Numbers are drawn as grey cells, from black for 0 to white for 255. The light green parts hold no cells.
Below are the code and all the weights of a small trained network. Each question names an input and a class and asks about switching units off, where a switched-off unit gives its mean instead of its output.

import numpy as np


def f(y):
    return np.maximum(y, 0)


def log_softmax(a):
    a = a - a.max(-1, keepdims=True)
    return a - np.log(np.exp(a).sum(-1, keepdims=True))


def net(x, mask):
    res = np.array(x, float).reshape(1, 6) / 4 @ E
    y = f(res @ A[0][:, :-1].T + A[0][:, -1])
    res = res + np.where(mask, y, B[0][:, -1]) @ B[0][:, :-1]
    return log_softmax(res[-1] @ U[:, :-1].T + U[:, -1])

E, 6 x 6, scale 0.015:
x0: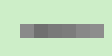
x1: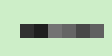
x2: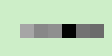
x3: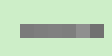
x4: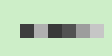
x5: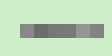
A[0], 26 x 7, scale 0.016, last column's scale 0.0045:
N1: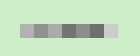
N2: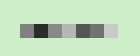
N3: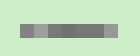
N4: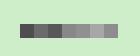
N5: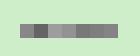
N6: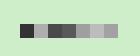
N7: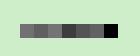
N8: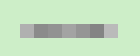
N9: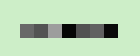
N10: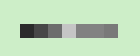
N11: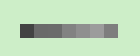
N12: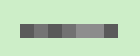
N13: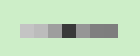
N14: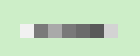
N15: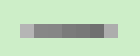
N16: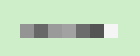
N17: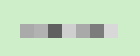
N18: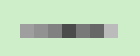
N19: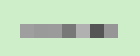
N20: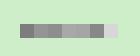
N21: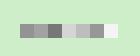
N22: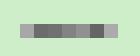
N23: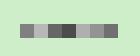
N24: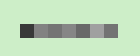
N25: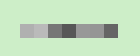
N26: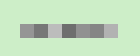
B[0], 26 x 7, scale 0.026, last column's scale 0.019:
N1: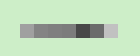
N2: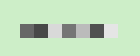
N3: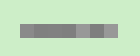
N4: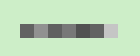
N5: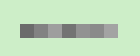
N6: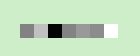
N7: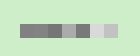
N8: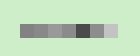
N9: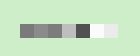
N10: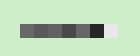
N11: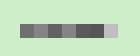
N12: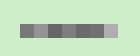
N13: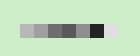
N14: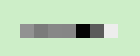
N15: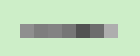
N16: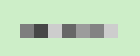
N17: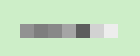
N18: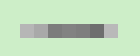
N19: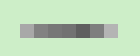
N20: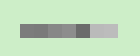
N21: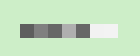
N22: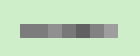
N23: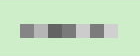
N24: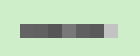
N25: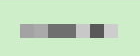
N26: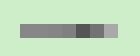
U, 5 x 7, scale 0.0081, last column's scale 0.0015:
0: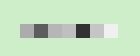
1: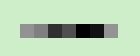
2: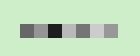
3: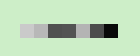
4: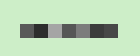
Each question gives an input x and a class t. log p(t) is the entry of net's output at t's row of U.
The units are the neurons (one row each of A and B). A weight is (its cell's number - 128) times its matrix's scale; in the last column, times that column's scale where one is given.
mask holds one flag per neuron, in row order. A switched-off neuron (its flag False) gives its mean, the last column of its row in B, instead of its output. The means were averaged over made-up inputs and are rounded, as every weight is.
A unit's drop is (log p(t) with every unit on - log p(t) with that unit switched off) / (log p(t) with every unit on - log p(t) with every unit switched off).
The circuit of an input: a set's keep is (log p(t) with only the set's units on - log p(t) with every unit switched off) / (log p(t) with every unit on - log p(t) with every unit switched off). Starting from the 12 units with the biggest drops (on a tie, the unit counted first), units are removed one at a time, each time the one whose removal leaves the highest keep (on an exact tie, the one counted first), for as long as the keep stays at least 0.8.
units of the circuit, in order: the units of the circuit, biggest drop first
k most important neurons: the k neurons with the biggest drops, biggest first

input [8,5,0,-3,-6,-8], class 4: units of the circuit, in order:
N2
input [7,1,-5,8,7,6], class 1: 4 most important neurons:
N10; N9; N4; N11
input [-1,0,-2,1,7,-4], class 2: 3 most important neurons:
N6; N14; N13
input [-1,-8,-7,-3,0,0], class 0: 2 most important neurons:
N6; N17
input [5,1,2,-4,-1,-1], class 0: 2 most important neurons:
N10; N6
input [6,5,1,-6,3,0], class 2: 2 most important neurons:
N9; N14
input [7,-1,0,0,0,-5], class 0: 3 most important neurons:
N6; N10; N13
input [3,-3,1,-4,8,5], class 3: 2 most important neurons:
N9; N25
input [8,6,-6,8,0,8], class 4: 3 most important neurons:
N2; N6; N14
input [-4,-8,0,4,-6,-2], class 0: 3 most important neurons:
N17; N21; N10
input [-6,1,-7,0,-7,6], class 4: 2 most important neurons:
N2; N10
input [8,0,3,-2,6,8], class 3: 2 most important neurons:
N21; N17
